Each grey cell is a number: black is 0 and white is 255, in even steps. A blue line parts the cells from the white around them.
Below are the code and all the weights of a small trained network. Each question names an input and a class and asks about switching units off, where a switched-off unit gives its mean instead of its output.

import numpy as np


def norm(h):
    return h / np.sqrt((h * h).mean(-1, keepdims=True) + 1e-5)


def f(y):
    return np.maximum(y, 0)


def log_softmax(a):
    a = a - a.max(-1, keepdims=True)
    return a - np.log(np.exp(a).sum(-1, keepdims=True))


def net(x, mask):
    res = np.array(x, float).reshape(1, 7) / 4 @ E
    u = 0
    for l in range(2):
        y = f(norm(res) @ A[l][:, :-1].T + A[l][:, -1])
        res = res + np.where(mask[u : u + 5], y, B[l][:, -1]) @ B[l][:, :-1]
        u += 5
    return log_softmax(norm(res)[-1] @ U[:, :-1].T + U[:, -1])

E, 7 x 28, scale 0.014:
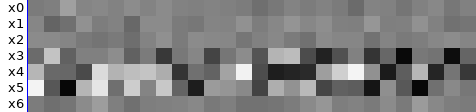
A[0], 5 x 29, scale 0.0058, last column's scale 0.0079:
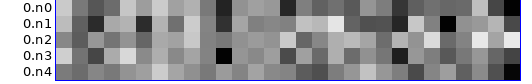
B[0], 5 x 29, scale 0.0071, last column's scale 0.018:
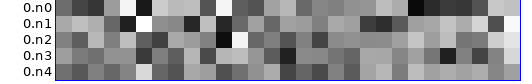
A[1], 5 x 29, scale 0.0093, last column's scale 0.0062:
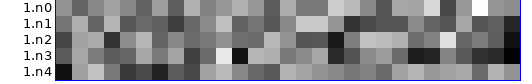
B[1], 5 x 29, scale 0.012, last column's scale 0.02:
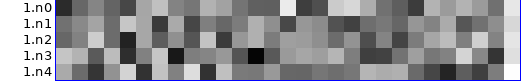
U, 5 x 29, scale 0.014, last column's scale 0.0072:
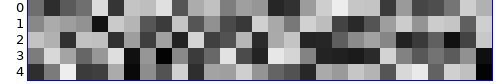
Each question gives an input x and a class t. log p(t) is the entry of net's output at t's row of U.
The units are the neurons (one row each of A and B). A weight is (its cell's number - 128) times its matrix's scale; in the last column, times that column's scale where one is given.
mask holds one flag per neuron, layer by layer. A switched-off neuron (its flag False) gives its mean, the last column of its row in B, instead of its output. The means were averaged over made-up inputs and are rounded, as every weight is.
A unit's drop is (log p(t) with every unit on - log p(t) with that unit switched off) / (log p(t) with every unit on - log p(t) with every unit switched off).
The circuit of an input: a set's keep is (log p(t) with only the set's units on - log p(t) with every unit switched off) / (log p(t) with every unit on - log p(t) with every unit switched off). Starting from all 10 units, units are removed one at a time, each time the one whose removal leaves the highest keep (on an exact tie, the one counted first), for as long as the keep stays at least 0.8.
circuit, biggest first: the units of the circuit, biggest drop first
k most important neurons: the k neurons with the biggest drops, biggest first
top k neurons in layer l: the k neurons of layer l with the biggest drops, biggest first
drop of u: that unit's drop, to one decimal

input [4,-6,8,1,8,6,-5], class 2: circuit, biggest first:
1.n0
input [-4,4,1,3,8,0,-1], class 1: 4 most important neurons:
1.n4, 1.n3, 1.n2, 0.n2
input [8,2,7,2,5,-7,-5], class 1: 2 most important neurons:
1.n3, 0.n2
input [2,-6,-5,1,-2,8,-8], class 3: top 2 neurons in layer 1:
1.n1, 1.n3
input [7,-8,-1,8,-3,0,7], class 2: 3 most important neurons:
1.n4, 1.n2, 0.n1
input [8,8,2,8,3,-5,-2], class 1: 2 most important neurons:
1.n3, 1.n2
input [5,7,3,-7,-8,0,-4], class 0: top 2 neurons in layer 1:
1.n4, 1.n3
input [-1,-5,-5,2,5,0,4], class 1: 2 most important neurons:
1.n4, 0.n2
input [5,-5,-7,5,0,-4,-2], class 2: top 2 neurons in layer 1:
1.n4, 1.n0
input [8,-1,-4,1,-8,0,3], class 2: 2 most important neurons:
1.n4, 1.n2
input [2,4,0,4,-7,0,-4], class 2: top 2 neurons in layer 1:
1.n4, 1.n2
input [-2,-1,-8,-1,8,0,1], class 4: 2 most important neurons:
1.n4, 1.n2
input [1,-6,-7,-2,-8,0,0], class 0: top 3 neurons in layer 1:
1.n4, 1.n3, 1.n2
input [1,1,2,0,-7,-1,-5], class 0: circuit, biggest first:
1.n4
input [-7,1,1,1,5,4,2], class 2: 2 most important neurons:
0.n2, 1.n0
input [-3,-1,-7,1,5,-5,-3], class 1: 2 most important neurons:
0.n2, 1.n3
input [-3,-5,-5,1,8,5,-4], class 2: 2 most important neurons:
1.n0, 0.n2
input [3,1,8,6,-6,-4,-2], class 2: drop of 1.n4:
0.4
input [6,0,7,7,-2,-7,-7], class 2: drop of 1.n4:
0.5
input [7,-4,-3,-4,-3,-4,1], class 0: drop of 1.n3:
0.0
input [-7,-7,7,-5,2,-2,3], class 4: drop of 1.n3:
0.2
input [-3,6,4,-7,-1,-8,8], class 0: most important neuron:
1.n4
